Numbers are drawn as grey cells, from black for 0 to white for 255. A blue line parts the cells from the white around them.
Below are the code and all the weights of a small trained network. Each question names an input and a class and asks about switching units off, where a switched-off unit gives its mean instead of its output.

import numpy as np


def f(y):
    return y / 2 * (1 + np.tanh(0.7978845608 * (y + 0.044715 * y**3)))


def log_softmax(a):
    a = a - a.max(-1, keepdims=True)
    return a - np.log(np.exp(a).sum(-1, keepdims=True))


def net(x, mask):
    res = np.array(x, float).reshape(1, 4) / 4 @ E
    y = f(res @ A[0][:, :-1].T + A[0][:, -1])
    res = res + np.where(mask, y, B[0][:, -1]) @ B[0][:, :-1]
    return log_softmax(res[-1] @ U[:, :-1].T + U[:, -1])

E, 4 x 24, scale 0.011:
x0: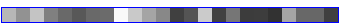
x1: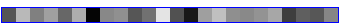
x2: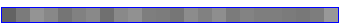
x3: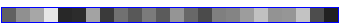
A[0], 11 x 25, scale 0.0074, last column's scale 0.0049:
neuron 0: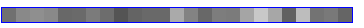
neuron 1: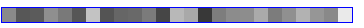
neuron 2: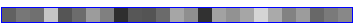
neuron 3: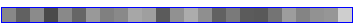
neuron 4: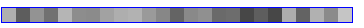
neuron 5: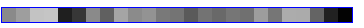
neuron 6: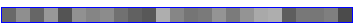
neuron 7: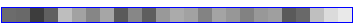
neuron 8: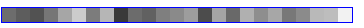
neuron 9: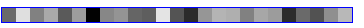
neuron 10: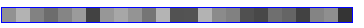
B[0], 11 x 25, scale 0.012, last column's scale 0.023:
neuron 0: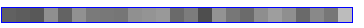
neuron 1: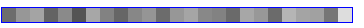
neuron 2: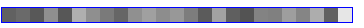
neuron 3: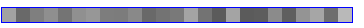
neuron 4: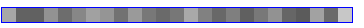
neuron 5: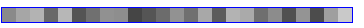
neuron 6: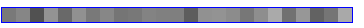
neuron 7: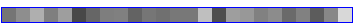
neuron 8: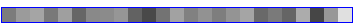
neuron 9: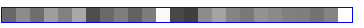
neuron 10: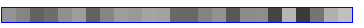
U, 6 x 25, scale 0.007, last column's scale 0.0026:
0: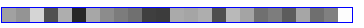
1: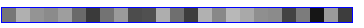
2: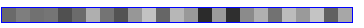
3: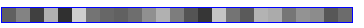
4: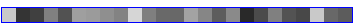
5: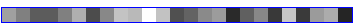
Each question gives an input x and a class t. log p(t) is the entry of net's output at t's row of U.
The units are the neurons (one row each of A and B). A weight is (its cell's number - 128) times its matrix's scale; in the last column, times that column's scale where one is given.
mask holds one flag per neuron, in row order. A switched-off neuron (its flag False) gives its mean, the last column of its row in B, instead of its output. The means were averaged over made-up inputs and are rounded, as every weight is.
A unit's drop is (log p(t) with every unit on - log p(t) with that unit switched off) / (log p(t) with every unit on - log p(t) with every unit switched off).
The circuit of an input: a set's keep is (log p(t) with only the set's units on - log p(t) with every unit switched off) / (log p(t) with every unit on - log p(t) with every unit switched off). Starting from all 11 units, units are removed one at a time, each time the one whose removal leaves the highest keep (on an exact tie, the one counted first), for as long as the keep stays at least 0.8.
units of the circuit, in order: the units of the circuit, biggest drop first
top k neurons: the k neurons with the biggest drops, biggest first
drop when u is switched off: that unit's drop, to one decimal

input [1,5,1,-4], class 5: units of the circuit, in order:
neuron 10
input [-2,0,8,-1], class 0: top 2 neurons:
neuron 9; neuron 10
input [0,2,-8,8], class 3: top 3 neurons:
neuron 2; neuron 7; neuron 8
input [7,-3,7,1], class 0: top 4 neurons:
neuron 5; neuron 2; neuron 0; neuron 9
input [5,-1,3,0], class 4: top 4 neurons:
neuron 8; neuron 7; neuron 1; neuron 4
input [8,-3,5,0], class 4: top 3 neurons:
neuron 4; neuron 8; neuron 7
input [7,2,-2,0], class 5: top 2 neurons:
neuron 10; neuron 8
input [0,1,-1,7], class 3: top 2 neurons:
neuron 2; neuron 7
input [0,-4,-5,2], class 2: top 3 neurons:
neuron 7; neuron 8; neuron 5
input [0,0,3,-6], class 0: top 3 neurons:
neuron 9; neuron 2; neuron 7
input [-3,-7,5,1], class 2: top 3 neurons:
neuron 5; neuron 2; neuron 1
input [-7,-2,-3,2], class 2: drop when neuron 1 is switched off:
0.1
